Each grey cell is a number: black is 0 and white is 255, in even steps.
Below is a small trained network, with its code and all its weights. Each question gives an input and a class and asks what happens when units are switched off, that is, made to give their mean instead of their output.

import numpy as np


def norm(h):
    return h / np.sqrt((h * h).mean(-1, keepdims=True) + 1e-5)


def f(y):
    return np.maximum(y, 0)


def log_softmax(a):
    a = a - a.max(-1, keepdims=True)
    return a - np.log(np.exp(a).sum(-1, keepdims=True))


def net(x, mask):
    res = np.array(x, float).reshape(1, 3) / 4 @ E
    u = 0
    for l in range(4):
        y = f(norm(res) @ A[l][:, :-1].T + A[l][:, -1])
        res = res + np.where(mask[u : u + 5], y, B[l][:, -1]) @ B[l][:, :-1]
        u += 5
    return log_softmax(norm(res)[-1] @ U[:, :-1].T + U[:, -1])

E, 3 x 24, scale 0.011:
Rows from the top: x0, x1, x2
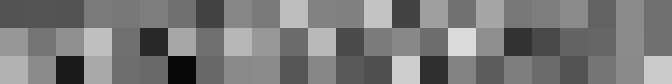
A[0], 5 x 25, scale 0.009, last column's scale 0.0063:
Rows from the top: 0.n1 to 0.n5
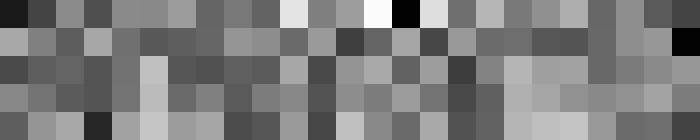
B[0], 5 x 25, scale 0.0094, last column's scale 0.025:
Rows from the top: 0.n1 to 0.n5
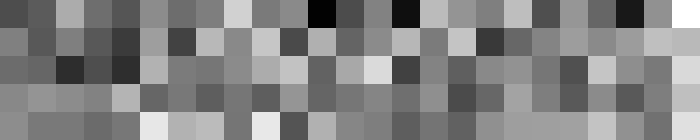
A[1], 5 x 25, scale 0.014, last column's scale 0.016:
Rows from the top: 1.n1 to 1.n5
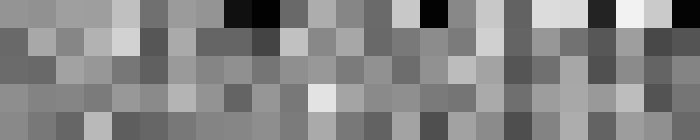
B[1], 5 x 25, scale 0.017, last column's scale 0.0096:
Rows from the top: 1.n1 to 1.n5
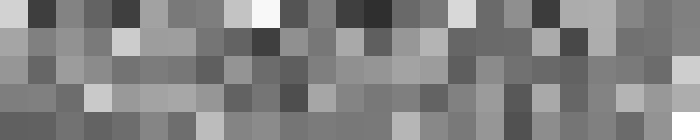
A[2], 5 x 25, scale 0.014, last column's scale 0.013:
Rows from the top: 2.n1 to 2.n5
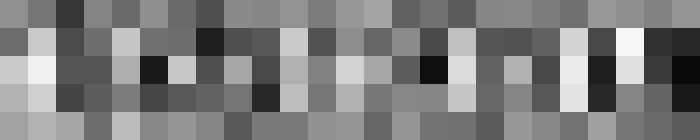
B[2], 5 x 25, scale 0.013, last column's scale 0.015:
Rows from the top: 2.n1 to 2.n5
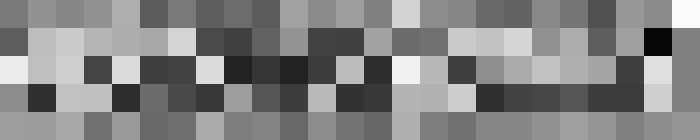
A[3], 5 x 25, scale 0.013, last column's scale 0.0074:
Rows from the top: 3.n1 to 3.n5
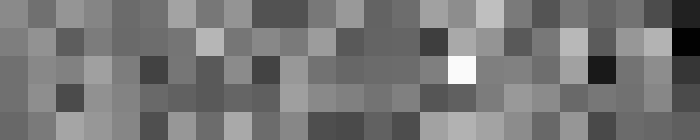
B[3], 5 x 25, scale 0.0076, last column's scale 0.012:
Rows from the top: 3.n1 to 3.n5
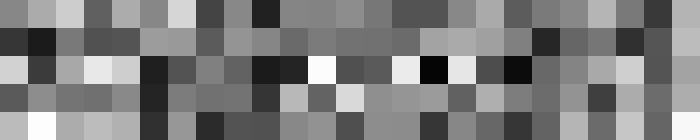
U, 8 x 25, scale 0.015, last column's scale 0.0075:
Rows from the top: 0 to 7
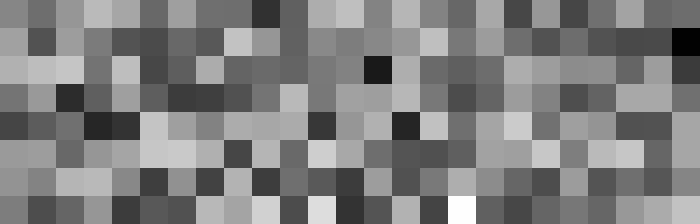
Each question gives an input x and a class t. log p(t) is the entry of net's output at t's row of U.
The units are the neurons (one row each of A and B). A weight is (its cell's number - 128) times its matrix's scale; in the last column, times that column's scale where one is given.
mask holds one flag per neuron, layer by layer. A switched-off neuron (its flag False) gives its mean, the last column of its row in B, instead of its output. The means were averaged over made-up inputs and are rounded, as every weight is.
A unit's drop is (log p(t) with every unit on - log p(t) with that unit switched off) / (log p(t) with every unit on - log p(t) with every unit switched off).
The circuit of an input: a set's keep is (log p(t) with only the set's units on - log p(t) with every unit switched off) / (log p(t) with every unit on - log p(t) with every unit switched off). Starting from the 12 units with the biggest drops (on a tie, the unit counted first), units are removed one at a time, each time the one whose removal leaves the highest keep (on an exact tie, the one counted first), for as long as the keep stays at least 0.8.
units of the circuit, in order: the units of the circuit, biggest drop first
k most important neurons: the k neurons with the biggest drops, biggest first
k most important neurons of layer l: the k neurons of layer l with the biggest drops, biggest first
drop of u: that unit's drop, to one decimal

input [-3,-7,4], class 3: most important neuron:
(0.n1)
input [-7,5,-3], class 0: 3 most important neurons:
(0.n1, 1.n3, 0.n5)
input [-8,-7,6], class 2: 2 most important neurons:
(0.n3, 2.n5)
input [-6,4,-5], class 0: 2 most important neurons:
(0.n1, 0.n5)
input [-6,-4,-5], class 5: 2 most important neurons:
(0.n5, 0.n1)
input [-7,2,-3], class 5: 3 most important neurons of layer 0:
(0.n1, 0.n2, 0.n4)
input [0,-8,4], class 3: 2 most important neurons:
(0.n1, 2.n1)
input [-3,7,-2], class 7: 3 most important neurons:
(0.n1, 1.n5, 0.n2)
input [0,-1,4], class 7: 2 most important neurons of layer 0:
(0.n2, 0.n3)
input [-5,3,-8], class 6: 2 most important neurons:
(0.n3, 3.n5)
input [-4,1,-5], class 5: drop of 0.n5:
0.3
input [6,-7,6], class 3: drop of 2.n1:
0.1
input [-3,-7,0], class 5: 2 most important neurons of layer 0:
(0.n5, 0.n1)
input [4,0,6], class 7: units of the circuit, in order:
(0.n2)
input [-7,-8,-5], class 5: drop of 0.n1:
0.2
